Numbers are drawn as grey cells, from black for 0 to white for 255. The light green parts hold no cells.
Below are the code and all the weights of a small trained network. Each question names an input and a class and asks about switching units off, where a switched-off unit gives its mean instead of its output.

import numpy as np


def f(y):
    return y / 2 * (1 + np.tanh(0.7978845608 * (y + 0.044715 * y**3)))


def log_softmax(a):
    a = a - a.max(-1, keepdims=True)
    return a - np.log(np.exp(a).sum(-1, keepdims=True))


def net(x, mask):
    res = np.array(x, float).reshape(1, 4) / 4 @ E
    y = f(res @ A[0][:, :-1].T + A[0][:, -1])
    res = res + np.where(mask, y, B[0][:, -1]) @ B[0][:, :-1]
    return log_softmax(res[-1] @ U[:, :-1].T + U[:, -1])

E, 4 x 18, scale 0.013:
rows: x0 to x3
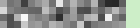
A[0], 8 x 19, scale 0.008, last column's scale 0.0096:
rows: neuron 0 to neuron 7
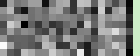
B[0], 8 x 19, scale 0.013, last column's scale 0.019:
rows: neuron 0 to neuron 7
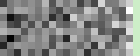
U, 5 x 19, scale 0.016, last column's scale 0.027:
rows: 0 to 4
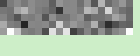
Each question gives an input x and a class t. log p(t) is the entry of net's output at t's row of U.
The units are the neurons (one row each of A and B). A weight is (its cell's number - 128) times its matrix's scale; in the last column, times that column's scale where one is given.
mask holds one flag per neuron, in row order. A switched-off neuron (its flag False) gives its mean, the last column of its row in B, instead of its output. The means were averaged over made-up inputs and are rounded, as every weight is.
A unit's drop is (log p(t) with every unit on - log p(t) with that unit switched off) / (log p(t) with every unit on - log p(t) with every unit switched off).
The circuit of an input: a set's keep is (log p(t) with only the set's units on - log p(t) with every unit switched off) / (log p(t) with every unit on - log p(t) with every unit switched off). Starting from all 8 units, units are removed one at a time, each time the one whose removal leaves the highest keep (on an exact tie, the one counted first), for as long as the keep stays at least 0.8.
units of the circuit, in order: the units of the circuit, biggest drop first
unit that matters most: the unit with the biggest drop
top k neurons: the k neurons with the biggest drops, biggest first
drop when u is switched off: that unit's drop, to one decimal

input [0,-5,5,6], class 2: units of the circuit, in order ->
neuron 1
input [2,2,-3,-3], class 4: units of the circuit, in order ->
neuron 4; neuron 2; neuron 0
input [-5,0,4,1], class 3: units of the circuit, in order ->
neuron 4; neuron 1
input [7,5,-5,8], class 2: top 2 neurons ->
neuron 7; neuron 4
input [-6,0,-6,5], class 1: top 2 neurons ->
neuron 1; neuron 3
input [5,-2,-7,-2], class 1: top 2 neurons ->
neuron 1; neuron 4
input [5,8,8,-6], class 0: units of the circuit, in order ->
neuron 1; neuron 6
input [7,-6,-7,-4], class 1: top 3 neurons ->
neuron 1; neuron 4; neuron 6
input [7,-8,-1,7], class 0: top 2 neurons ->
neuron 0; neuron 4
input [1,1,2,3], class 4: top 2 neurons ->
neuron 1; neuron 3
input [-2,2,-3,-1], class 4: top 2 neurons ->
neuron 0; neuron 2
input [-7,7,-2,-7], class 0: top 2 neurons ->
neuron 6; neuron 7
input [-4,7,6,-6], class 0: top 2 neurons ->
neuron 6; neuron 1
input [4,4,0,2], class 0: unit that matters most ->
neuron 4
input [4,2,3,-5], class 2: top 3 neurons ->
neuron 1; neuron 4; neuron 3
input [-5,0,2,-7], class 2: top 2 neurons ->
neuron 3; neuron 1
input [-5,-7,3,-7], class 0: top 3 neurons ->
neuron 0; neuron 7; neuron 1
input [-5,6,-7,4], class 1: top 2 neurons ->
neuron 1; neuron 0
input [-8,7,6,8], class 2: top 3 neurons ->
neuron 7; neuron 1; neuron 0
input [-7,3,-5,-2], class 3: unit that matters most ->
neuron 4
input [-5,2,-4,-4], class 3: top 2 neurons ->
neuron 4; neuron 7
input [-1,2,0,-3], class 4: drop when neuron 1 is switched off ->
0.6
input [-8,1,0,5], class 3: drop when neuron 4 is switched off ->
1.0
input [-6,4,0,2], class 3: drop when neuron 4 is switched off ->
0.9
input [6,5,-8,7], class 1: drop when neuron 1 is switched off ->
0.9
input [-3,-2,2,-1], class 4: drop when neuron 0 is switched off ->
0.0
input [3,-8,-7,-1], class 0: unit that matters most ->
neuron 0
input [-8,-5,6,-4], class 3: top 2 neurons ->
neuron 4; neuron 1
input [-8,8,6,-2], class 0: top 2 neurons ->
neuron 6; neuron 1
